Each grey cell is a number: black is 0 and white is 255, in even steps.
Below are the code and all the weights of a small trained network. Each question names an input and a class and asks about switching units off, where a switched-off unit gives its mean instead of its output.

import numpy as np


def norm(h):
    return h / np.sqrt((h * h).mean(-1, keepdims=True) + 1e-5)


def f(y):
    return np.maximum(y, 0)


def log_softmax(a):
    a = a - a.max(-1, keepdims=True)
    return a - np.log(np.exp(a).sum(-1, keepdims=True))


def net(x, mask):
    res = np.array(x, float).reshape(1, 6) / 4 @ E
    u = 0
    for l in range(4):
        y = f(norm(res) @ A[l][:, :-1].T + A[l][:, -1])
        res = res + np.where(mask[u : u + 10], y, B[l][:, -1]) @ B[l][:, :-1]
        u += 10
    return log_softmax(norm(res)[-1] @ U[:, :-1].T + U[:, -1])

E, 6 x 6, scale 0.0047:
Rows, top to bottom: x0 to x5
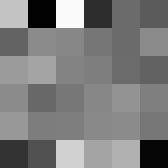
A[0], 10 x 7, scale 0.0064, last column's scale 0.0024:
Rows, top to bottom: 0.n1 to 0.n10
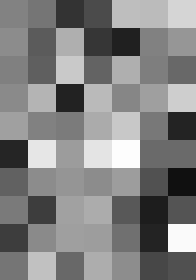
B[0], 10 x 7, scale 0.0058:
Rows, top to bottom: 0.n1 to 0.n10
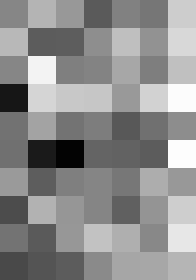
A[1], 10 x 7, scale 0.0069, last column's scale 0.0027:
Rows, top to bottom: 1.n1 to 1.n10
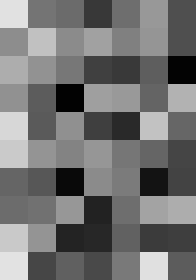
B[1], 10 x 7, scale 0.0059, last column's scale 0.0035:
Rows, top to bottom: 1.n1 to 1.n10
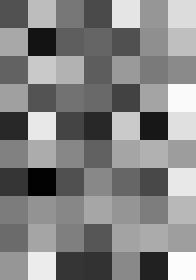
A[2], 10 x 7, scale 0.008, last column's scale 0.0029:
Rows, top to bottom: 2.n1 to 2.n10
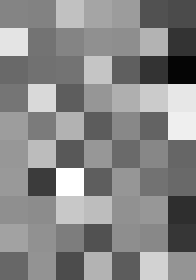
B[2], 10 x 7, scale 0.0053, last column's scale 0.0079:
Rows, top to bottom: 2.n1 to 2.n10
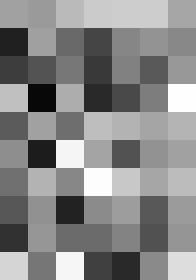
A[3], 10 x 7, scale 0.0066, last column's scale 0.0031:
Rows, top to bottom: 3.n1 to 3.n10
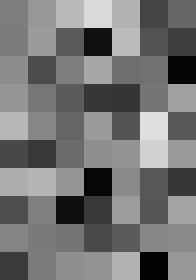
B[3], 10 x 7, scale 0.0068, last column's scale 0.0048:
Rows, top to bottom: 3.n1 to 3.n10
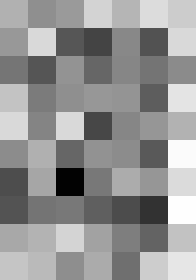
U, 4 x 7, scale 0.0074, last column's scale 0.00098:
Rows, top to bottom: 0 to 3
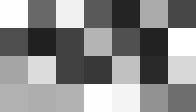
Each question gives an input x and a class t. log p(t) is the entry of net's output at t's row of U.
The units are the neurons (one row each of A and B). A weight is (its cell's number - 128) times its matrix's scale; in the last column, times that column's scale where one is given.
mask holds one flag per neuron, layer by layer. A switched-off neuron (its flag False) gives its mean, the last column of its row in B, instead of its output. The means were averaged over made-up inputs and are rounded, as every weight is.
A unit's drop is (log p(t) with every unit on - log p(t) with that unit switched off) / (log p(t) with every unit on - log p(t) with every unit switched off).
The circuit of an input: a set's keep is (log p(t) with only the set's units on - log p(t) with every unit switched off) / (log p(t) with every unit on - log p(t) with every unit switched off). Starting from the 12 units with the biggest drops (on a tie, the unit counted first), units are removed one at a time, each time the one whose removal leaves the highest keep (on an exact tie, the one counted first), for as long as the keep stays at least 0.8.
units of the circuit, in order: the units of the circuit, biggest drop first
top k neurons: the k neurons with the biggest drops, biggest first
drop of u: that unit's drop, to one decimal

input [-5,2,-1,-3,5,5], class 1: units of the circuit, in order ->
(0.n6)
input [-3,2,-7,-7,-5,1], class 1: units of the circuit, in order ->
(0.n6; 1.n7)
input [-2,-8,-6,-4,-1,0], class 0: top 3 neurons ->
(0.n4; 2.n10; 1.n5)
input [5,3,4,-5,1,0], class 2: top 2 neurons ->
(0.n4; 0.n2)
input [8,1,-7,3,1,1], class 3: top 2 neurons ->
(0.n6; 2.n7)
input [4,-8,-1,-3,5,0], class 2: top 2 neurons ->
(0.n4; 0.n9)
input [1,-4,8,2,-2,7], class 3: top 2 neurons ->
(0.n9; 3.n10)
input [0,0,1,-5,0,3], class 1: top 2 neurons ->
(0.n6; 0.n4)
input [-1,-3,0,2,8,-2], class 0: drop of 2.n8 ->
0.0
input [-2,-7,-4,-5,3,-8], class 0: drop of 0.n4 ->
0.2
